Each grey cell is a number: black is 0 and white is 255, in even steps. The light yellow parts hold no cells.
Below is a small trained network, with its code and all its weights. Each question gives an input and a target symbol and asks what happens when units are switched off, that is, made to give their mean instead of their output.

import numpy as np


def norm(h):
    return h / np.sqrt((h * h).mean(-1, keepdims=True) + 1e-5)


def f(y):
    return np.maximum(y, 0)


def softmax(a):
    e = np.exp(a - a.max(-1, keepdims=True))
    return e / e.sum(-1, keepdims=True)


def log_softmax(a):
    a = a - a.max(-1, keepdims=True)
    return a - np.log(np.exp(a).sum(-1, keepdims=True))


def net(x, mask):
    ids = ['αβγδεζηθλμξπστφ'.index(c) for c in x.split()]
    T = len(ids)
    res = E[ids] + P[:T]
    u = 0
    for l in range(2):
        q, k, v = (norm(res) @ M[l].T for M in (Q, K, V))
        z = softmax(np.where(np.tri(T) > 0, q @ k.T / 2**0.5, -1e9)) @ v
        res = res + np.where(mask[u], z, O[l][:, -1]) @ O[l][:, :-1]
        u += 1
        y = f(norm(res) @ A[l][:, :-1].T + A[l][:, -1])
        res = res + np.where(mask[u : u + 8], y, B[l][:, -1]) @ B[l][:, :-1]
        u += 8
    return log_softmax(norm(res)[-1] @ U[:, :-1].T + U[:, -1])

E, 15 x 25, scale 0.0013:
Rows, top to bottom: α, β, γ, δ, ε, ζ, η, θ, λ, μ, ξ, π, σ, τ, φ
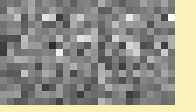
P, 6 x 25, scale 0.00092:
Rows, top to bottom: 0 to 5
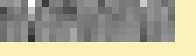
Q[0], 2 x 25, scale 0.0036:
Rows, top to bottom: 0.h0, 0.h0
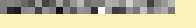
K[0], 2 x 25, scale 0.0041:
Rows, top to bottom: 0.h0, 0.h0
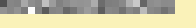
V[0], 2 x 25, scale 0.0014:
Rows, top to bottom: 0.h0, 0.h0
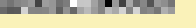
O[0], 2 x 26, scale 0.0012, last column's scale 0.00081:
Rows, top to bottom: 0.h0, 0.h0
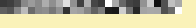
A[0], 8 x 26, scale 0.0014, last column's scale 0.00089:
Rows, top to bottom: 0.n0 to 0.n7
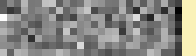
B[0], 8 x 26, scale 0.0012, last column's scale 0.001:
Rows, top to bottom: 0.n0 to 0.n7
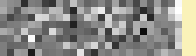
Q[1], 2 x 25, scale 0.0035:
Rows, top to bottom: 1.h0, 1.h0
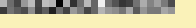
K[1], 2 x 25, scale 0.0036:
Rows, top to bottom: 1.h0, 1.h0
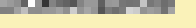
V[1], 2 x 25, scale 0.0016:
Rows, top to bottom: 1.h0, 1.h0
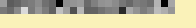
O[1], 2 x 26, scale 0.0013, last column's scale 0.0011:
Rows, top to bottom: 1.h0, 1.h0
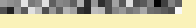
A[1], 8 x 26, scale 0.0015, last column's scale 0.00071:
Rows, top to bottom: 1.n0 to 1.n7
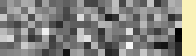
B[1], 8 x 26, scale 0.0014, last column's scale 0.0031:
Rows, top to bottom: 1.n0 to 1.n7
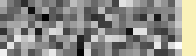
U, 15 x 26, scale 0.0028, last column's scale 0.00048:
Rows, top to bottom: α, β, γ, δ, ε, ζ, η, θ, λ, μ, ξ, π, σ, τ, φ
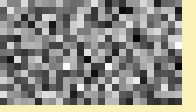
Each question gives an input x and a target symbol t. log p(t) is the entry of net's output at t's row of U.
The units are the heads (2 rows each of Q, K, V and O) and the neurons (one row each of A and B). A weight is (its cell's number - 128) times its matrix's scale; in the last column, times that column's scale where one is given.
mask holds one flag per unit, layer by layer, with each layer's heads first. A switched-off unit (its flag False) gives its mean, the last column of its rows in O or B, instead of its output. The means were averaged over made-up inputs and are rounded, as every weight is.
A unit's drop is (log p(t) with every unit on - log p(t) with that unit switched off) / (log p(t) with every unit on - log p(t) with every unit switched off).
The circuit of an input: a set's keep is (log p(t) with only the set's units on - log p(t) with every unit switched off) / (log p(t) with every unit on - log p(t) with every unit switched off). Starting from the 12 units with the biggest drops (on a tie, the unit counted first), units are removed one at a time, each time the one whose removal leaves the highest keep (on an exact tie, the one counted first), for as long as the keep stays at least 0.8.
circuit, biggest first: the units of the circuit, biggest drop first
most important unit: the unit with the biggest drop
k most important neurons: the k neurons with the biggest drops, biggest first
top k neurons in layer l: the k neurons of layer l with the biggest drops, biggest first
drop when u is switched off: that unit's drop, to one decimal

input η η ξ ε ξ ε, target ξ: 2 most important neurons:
(1.n2 1.n7)
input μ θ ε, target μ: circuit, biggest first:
(0.h0)
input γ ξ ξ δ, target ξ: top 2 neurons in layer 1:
(1.n2 1.n7)
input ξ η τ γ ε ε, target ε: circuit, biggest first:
(1.h0 1.n5)
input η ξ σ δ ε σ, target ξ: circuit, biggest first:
(0.h0 1.n7 0.n5 1.n2)
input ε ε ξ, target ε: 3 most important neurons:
(1.n5 0.n0 1.n6)
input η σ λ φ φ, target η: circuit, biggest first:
(1.h0 1.n6)
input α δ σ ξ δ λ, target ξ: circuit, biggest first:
(0.h0 1.n2)
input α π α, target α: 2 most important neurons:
(1.n3 1.n6)
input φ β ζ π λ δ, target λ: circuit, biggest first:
(1.h0 0.n7)
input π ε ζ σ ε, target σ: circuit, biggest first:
(0.h0 0.n2 1.n2)
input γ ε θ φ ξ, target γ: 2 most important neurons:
(1.n4 1.n0)
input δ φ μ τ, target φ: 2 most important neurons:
(1.n4 0.n2)
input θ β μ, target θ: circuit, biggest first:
(1.h0)
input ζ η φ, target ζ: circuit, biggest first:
(0.h0 0.n1)
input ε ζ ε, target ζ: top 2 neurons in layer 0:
(0.n1 0.n0)
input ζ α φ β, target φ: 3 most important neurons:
(0.n2 1.n4 1.n2)
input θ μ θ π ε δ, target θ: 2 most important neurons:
(0.n5 1.n7)
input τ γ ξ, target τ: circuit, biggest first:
(0.h0 0.n2)
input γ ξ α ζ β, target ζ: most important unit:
0.h0
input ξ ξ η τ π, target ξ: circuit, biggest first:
(0.h0 1.n2 1.n7)
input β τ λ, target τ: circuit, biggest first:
(0.h0 0.n2)
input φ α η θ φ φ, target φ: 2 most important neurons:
(1.n4 0.n2)
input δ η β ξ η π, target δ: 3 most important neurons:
(1.n3 1.n6 1.n0)
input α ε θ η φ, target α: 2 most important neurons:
(1.n3 1.n6)
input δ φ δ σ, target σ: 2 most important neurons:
(1.n6 0.n6)
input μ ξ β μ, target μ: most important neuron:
(1.n6)
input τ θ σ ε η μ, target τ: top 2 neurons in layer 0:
(0.n2 0.n4)
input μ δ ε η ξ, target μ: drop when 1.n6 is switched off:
0.1
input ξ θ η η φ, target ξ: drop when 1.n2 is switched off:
0.5
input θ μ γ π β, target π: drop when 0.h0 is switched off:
0.8
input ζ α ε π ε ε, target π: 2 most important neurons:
(0.n4 1.n6)
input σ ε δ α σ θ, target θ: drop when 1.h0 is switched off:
0.7
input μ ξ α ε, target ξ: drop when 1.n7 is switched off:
0.3
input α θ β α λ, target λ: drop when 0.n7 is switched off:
0.2
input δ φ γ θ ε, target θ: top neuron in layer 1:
(1.n6)
